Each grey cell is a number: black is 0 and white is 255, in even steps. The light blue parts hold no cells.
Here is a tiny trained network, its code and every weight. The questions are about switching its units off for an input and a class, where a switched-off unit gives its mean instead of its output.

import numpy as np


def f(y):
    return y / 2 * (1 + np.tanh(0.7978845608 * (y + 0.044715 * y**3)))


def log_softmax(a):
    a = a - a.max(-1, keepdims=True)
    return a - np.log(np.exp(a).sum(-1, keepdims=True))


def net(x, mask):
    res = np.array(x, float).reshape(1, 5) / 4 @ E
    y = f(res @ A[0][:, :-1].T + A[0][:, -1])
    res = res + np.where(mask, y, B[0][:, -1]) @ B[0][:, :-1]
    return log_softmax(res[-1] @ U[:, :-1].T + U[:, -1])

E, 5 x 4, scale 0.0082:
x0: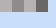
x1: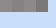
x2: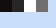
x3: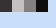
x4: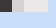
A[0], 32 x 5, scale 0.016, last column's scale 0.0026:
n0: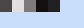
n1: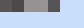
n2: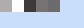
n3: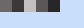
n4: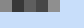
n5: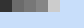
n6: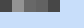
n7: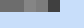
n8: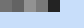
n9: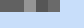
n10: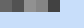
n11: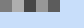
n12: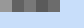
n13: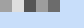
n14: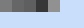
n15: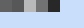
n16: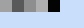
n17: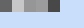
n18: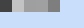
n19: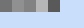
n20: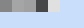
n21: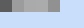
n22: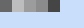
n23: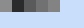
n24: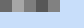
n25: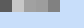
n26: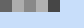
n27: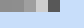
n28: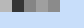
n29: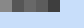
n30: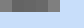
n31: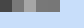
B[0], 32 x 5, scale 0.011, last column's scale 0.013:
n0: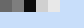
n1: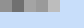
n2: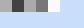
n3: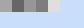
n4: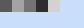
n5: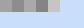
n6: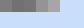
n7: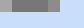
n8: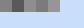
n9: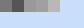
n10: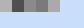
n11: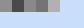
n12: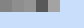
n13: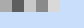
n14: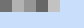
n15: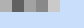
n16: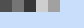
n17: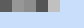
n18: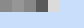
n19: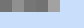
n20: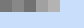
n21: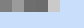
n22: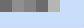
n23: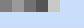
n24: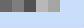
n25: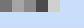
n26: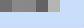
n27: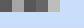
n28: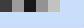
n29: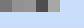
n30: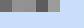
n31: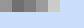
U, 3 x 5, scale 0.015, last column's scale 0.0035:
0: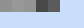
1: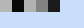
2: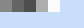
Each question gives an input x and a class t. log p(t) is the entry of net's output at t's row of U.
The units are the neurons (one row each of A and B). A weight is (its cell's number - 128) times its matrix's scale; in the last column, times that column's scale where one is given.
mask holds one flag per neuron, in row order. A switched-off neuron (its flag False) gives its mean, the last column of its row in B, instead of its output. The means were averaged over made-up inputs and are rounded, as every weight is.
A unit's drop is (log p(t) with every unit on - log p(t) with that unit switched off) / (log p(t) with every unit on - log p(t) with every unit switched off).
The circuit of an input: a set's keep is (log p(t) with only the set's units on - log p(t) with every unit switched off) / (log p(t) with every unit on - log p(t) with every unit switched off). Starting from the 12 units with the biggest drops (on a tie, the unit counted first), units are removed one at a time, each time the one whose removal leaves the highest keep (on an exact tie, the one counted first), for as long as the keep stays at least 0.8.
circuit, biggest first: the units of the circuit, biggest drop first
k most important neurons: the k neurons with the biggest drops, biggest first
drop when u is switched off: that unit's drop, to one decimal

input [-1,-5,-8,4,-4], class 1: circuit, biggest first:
(n2)
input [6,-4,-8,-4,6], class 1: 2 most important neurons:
(n2, n13)
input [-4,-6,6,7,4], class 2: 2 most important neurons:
(n0, n2)
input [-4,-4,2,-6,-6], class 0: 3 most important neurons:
(n0, n4, n23)
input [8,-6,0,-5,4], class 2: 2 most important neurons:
(n16, n4)
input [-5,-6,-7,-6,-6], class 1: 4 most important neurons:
(n2, n13, n11, n0)
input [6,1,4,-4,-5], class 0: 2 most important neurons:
(n0, n4)
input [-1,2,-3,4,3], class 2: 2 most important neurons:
(n0, n4)
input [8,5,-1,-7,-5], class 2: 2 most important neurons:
(n28, n16)
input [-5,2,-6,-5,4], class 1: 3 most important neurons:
(n13, n2, n0)
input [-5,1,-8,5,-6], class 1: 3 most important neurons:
(n2, n13, n11)
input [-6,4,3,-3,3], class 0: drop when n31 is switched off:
-0.1
